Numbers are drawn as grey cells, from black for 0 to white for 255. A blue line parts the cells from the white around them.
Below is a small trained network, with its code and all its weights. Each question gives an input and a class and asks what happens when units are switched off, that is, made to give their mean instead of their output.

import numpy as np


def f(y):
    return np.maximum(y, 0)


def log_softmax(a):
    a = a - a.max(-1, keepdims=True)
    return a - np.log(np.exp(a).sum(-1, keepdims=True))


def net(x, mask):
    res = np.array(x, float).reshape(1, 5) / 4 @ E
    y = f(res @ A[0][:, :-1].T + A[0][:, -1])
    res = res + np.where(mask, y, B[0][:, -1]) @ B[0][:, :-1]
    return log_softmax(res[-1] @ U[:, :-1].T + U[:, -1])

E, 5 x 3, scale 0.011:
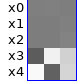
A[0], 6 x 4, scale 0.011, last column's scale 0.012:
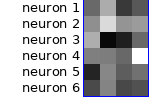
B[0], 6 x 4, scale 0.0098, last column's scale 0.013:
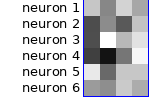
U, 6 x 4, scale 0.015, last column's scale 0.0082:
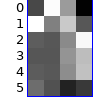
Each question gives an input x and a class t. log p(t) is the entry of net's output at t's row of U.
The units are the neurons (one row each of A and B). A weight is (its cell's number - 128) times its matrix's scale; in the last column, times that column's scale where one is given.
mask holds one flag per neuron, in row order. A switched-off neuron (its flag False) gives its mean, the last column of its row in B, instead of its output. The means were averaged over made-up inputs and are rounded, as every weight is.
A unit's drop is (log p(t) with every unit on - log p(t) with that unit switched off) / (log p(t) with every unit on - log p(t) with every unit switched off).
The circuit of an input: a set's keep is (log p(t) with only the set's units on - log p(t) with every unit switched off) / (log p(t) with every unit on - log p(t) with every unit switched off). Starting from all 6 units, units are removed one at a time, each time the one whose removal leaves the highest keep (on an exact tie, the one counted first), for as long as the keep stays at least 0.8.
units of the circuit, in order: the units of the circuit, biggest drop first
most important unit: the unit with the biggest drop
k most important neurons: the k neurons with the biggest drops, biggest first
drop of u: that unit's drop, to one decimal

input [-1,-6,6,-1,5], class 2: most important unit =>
neuron 5
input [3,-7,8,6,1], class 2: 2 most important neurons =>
[neuron 3; neuron 6]
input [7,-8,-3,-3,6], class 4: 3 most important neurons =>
[neuron 5; neuron 1; neuron 6]
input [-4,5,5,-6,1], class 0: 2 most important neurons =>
[neuron 3; neuron 5]
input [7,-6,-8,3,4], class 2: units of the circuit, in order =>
[neuron 3; neuron 5]
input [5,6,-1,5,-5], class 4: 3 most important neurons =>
[neuron 3; neuron 2; neuron 5]
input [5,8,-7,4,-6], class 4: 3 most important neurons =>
[neuron 3; neuron 2; neuron 4]
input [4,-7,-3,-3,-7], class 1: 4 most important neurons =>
[neuron 5; neuron 1; neuron 6; neuron 2]
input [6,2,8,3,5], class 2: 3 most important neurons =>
[neuron 5; neuron 3; neuron 1]
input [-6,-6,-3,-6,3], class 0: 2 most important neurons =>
[neuron 3; neuron 5]
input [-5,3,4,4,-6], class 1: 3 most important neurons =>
[neuron 5; neuron 1; neuron 3]
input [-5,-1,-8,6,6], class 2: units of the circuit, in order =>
[neuron 3; neuron 5; neuron 2]
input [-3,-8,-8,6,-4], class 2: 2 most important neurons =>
[neuron 3; neuron 5]
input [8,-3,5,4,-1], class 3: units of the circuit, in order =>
[neuron 3]
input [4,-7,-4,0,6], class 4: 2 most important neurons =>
[neuron 5; neuron 1]
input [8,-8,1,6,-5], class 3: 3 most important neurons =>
[neuron 3; neuron 5; neuron 2]
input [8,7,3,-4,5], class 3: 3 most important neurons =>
[neuron 5; neuron 1; neuron 6]
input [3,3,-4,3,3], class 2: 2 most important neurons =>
[neuron 3; neuron 5]
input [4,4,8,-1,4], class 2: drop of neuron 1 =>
0.2
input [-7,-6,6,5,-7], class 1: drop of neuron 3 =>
0.2
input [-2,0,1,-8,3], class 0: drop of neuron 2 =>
0.0
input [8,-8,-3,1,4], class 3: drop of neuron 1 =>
0.1
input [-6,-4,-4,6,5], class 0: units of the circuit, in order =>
[neuron 5]
